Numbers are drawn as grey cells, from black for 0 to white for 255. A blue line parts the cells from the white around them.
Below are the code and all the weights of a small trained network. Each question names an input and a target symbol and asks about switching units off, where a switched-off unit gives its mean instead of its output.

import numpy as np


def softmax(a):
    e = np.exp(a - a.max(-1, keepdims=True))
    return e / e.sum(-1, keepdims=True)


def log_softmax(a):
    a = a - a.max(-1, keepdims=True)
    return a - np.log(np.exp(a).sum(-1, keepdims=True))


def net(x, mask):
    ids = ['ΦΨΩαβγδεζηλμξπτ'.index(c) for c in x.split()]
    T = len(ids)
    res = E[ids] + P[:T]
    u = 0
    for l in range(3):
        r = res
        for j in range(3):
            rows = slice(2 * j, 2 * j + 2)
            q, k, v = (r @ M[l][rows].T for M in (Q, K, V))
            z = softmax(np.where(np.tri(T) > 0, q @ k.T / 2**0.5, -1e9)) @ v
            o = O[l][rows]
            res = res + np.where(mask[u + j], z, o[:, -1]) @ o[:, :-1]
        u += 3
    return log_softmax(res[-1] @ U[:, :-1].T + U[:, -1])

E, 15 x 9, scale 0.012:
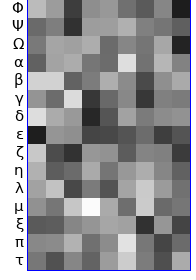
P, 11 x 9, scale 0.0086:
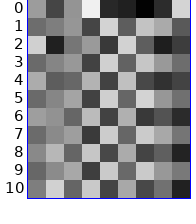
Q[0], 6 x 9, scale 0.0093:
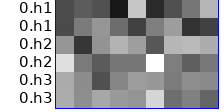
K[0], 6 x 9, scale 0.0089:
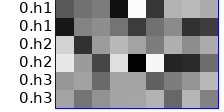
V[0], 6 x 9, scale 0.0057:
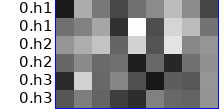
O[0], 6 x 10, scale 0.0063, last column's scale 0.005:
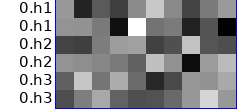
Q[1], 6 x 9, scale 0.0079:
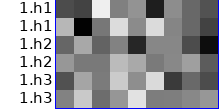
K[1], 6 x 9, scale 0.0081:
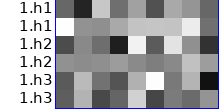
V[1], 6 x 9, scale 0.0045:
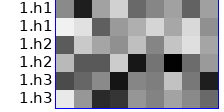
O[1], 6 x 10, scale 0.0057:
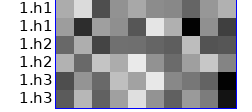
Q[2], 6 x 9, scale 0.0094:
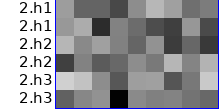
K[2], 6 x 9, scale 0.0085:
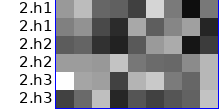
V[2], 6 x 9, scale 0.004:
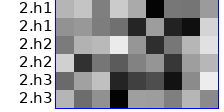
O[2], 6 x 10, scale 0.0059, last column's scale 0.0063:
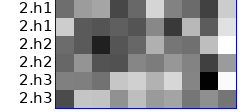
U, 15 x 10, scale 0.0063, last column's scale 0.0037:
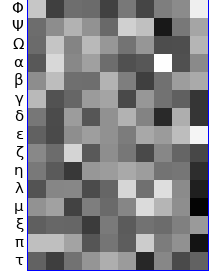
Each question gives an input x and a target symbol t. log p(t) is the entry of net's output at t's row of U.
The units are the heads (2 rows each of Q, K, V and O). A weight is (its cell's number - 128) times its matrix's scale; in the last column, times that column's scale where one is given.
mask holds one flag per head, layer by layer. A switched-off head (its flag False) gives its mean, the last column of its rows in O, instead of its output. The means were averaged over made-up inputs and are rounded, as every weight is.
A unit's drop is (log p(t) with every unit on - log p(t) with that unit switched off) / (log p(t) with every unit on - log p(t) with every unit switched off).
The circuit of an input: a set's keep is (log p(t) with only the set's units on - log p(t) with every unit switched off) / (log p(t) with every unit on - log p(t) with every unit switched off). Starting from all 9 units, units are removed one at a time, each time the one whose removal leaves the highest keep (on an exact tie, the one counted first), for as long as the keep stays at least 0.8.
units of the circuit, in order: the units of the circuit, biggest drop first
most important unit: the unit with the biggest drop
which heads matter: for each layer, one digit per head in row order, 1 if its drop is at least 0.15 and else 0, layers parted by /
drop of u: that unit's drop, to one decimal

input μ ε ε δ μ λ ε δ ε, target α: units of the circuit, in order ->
0.h3, 1.h1
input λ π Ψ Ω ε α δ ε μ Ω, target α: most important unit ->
0.h2
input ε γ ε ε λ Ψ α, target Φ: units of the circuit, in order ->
2.h1, 1.h1, 2.h3, 0.h2
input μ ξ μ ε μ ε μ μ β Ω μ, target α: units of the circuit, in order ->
0.h2, 0.h1
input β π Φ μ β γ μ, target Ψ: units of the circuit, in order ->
2.h1, 0.h2
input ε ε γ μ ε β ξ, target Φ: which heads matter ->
110 / 100 / 101
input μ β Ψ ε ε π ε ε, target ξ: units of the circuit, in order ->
0.h1, 2.h2, 1.h2, 1.h1
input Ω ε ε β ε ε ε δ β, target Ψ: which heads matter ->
110 / 110 / 000
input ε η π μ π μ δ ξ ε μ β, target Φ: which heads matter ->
111 / 100 / 101
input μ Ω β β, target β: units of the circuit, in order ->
0.h1, 1.h3, 1.h2
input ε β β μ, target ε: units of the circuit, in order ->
0.h2, 1.h2, 2.h1, 2.h2
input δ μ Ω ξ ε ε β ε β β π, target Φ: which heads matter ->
100 / 100 / 101
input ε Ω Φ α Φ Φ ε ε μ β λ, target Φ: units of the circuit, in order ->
2.h3, 1.h1, 2.h1, 0.h2
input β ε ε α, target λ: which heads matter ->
100 / 011 / 110
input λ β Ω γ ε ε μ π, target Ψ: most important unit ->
2.h3
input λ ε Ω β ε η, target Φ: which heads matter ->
100 / 100 / 101
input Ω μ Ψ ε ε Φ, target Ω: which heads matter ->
100 / 011 / 011
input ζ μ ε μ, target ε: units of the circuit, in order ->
0.h2, 1.h2, 2.h1
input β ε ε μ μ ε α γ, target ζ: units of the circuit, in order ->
0.h1, 1.h2, 0.h2, 2.h2
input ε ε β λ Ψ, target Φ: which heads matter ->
100 / 100 / 101
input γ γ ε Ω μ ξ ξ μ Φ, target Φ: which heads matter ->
111 / 100 / 101
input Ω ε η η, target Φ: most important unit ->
2.h3
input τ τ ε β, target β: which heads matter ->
100 / 011 / 000
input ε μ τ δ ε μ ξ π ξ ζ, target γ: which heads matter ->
101 / 001 / 001
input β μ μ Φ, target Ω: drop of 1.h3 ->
0.4
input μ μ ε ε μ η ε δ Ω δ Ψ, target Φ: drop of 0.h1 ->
0.2
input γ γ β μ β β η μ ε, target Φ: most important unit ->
0.h1
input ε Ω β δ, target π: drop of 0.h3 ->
0.2
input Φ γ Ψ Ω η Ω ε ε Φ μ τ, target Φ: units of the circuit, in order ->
2.h3, 2.h1, 1.h1, 0.h2
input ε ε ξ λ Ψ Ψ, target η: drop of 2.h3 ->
0.3
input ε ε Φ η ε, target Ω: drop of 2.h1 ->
0.1
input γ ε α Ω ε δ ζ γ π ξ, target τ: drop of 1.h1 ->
0.1
